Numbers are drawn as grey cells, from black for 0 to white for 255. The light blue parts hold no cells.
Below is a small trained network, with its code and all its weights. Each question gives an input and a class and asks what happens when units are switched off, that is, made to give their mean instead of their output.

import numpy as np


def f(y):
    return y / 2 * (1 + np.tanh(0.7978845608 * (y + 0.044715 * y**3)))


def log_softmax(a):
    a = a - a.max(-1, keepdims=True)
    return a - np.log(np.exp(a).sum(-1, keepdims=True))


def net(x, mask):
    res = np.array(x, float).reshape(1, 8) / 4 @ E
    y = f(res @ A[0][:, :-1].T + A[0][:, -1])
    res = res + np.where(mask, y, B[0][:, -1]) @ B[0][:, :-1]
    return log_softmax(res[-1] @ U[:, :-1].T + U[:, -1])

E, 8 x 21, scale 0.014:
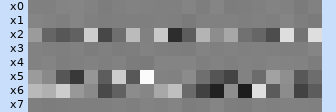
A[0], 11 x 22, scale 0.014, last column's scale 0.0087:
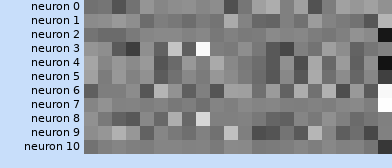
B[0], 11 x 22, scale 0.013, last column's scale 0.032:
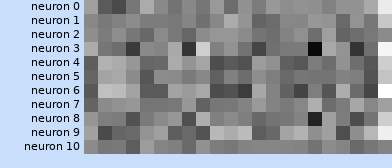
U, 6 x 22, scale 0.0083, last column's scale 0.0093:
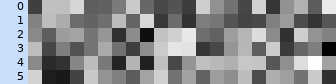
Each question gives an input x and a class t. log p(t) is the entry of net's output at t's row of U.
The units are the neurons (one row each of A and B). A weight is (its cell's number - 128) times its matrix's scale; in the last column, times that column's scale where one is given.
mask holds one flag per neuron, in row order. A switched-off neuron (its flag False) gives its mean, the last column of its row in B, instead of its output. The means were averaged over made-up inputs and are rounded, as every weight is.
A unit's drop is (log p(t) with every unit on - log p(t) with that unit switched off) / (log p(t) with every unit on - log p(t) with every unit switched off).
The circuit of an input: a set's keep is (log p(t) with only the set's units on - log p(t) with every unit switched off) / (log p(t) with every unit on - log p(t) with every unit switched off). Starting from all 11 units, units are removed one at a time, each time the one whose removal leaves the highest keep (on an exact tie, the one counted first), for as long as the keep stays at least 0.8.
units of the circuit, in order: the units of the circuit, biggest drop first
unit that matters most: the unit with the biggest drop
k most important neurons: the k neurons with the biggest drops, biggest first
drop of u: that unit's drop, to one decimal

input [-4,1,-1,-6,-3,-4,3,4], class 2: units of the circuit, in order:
[neuron 3; neuron 6]
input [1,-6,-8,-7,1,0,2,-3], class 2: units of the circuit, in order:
[neuron 9; neuron 3]
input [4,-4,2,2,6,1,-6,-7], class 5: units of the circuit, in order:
[neuron 0]
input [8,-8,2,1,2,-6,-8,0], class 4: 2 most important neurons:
[neuron 0; neuron 3]
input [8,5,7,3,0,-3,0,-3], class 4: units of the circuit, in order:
[neuron 6; neuron 3]
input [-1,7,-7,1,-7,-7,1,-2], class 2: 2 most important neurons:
[neuron 9; neuron 4]
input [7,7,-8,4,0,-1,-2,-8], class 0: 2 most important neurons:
[neuron 6; neuron 3]
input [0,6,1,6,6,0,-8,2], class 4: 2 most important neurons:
[neuron 0; neuron 3]
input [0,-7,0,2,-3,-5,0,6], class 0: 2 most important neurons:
[neuron 9; neuron 3]
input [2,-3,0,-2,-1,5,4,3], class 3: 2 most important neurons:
[neuron 6; neuron 9]
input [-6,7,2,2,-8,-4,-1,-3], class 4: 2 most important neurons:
[neuron 6; neuron 3]
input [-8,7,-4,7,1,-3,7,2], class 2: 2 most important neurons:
[neuron 9; neuron 3]
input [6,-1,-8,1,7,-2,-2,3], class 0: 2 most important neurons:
[neuron 6; neuron 3]
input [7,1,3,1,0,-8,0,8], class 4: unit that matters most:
neuron 6
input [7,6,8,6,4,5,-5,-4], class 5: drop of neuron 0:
0.0
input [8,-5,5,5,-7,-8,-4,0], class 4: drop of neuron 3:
0.1
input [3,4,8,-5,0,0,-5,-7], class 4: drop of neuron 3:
0.5
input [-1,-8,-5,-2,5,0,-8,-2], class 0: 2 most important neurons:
[neuron 3; neuron 8]
